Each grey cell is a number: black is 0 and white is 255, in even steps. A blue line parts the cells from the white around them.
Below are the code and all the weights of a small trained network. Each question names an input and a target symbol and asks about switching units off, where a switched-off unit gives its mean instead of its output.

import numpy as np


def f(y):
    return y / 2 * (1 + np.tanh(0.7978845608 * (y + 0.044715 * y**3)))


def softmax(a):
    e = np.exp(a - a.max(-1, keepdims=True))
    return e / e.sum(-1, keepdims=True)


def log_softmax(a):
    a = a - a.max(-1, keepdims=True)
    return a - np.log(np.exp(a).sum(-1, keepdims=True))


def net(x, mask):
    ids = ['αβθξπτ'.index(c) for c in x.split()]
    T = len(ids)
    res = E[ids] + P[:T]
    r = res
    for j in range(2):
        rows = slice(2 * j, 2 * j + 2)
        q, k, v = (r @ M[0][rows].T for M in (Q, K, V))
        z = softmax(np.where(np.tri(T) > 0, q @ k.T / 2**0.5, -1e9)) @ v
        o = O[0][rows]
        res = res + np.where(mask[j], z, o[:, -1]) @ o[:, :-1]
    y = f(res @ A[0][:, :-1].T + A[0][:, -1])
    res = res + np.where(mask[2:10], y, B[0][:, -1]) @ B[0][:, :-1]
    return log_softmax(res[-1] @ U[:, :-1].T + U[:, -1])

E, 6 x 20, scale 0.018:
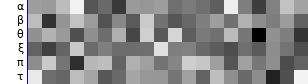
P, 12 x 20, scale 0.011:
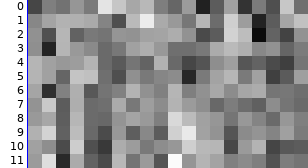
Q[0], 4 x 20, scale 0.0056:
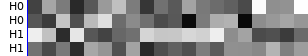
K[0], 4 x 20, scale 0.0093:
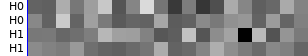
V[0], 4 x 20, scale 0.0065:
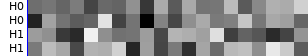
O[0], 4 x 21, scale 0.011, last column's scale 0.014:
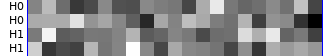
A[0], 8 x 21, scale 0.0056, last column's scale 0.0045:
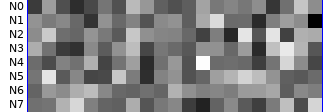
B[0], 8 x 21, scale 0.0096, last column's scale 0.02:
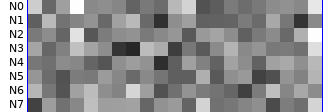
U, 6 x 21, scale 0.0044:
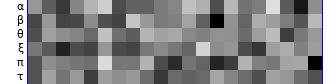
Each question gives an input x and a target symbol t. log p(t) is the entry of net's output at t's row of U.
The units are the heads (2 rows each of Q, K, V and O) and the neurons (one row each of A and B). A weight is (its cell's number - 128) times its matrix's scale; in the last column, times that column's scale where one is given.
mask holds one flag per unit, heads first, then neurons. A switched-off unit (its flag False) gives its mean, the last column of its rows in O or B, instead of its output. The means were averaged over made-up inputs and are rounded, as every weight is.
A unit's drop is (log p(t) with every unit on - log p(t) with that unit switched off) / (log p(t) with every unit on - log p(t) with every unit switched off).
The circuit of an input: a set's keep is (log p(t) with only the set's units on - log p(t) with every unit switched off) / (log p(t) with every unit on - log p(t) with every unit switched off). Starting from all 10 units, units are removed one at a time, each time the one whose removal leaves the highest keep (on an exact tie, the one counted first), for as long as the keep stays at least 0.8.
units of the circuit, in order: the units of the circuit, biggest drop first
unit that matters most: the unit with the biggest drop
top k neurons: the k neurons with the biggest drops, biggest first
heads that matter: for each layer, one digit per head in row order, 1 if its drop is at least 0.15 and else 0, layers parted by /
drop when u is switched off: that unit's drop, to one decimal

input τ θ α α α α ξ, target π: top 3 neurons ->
(N5 N2 N6)
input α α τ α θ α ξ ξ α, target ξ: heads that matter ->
01
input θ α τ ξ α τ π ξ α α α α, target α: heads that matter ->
01
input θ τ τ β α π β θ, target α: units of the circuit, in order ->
(N3 H1)
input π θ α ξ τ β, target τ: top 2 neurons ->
(N2 N5)
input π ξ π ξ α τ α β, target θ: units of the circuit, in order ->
(N2 H1 N4)
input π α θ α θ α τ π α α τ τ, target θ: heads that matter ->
11
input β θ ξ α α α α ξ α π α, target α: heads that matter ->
10
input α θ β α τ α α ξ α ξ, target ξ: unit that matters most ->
H1
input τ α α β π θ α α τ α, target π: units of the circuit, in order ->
(N5 H1)
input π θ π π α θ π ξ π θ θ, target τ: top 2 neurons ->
(N2 N3)
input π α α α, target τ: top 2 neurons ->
(N2 N0)
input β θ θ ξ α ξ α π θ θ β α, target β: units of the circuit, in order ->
(H0 N2 N3)
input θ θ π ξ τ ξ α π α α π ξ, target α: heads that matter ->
11
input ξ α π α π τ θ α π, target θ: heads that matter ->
01
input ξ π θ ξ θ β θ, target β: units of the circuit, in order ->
(H0)
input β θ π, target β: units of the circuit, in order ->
(N3 N2)
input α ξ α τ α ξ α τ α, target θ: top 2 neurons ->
(N0 N5)
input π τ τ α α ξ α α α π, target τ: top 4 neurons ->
(N2 N0 N3 N7)
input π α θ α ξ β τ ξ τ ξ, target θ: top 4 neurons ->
(N2 N4 N0 N3)
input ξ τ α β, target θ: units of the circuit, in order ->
(H1)
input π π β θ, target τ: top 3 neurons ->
(N2 N0 N3)
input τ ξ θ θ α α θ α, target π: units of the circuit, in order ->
(H1 N5)
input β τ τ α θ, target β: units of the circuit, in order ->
(N2 H0)
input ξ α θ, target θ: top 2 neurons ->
(N5 N4)
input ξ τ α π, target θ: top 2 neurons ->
(N5 N4)
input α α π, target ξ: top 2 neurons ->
(N0 N3)
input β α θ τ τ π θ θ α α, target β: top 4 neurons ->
(N2 N3 N0 N5)
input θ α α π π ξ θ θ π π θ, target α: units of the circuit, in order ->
(H0)
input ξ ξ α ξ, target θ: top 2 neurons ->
(N5 N4)
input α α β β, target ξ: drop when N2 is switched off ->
-0.2
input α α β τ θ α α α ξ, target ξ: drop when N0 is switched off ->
0.3
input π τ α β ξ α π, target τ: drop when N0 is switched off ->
0.2
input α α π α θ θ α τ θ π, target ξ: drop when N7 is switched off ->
0.1
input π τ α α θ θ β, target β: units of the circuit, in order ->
(H0)
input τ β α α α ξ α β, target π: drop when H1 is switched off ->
1.0
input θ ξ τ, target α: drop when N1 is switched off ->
-0.1
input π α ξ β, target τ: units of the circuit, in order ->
(H1 N2)
